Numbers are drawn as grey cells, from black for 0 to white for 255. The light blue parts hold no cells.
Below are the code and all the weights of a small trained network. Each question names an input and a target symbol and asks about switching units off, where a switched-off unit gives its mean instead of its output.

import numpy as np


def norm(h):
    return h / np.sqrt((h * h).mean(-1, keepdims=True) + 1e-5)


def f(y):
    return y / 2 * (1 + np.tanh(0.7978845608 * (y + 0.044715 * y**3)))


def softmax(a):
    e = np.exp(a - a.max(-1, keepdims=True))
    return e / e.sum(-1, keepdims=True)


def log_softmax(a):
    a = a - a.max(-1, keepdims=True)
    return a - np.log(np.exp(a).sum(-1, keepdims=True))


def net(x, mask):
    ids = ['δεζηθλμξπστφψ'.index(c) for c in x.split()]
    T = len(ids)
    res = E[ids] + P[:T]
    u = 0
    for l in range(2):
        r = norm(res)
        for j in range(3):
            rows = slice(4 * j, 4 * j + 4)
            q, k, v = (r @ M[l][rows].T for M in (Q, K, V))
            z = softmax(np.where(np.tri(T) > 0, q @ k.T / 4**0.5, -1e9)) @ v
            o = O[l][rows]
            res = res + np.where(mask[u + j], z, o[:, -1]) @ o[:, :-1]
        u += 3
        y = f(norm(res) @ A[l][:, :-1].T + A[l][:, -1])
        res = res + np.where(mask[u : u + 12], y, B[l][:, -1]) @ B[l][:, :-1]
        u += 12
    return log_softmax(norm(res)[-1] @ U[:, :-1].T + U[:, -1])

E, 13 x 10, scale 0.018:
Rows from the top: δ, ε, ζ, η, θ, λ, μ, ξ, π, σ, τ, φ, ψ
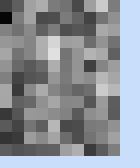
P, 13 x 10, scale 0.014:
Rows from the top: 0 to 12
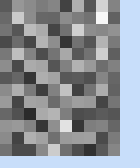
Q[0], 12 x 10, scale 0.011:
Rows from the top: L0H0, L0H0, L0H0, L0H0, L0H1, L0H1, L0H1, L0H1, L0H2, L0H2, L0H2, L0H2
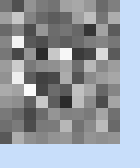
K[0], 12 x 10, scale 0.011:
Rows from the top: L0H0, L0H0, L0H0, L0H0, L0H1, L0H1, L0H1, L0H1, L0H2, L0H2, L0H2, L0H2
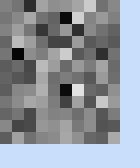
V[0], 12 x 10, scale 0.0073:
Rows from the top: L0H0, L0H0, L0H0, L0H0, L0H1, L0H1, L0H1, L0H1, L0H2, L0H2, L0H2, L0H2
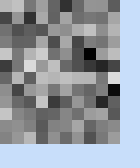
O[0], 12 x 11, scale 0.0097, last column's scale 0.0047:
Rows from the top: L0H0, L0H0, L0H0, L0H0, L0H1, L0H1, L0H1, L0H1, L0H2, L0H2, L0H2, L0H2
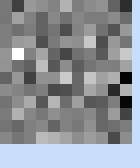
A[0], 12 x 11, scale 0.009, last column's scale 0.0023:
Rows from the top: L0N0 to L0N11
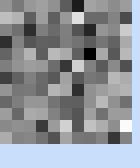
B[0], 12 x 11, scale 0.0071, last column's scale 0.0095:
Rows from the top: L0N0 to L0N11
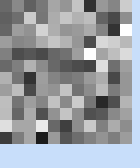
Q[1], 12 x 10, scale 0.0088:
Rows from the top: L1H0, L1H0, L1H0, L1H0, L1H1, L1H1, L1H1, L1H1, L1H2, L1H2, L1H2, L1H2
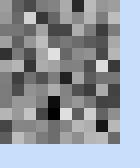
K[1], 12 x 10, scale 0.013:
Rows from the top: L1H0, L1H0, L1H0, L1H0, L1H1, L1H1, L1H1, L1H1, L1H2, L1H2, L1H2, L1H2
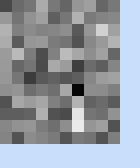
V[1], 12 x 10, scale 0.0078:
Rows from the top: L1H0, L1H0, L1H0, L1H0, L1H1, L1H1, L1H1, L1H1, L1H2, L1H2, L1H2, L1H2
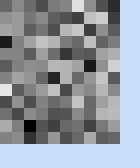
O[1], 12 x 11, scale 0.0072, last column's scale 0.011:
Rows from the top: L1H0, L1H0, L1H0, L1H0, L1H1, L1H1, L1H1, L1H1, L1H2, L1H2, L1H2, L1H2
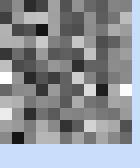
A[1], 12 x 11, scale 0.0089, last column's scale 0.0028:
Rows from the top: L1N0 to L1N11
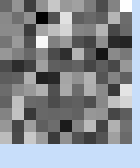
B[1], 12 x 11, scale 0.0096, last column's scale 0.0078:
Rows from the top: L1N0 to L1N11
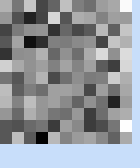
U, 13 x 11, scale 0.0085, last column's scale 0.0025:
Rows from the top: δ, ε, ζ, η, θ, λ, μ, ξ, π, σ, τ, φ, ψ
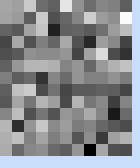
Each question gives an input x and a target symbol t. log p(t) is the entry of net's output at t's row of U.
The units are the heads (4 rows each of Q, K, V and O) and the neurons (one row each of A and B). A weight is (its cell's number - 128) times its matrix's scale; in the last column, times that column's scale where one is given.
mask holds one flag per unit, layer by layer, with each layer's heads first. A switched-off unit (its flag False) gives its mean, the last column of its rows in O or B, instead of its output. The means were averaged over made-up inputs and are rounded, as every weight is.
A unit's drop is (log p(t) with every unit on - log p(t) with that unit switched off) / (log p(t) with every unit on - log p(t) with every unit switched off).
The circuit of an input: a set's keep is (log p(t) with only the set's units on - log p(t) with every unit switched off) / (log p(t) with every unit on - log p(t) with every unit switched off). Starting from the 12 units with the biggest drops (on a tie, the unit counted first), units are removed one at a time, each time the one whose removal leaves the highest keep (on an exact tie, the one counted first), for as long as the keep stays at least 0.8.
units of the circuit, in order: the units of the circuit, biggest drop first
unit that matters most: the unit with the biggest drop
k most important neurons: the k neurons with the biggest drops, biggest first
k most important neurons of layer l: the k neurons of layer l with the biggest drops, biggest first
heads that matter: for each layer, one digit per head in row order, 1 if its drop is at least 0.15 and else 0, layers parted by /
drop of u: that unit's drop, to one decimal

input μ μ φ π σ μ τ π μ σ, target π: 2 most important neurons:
[L0N3 L0N4]
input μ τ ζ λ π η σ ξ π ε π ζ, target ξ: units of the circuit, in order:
[L0H1 L1N11]
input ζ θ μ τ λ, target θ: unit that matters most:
L0N2
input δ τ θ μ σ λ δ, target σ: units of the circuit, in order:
[L1N3 L1N5 L1H1]
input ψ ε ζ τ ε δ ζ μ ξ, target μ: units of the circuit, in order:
[L1N11 L0N2]
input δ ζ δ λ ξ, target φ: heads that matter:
010 / 000
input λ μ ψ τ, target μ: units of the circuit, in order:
[L0H1 L1H0]
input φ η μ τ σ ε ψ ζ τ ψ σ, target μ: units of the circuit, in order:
[L1H0 L1N1]
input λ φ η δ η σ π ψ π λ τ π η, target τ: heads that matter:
010 / 001
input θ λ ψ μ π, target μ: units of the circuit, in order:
[L0N4 L1H0]
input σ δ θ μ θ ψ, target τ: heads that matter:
110 / 000
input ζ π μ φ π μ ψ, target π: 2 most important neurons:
[L0N2 L0N3]
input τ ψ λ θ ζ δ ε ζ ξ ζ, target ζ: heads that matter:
110 / 010
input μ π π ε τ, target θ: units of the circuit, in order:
[L0H2 L1H2]
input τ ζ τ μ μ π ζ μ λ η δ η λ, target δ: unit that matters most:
L1N0
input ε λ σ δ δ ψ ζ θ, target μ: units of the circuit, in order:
[L0H2 L0N4 L1H0]
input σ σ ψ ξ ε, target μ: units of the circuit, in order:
[L0N4 L1N1]
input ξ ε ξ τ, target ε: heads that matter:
000 / 010
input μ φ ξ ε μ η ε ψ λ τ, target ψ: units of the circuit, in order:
[L1H1 L0N0]
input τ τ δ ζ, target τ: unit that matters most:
L0H1
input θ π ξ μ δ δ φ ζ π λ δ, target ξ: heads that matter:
011 / 000
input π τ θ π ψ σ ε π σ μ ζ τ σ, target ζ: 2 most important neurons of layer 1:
[L1N10 L1N11]
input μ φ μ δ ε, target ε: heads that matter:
000 / 001
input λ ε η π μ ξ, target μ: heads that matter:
000 / 000
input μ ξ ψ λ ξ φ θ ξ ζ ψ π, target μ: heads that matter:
001 / 000
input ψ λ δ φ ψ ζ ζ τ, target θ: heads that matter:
011 / 001
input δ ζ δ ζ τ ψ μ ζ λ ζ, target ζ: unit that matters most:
L0N4
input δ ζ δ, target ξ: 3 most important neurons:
[L1N11 L0N4 L0N5]
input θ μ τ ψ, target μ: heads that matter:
010 / 000
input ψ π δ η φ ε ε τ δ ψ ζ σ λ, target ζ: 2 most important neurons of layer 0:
[L0N4 L0N0]
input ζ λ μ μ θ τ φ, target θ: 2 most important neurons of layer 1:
[L1N2 L1N10]
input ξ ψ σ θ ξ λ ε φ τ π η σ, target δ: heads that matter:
010 / 010
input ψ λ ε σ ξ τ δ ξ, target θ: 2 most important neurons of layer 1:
[L1N2 L1N0]
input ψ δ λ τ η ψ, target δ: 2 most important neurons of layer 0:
[L0N1 L0N4]
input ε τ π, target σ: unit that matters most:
L1N11
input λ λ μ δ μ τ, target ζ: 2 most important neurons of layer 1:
[L1N10 L1N6]
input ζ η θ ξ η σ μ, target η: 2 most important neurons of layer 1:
[L1N2 L1N3]
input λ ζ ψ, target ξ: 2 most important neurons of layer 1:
[L1N11 L1N8]
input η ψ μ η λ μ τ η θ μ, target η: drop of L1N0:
0.1
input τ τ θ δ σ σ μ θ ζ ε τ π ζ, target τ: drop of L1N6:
0.0
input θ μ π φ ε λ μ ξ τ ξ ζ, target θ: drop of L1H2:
0.1
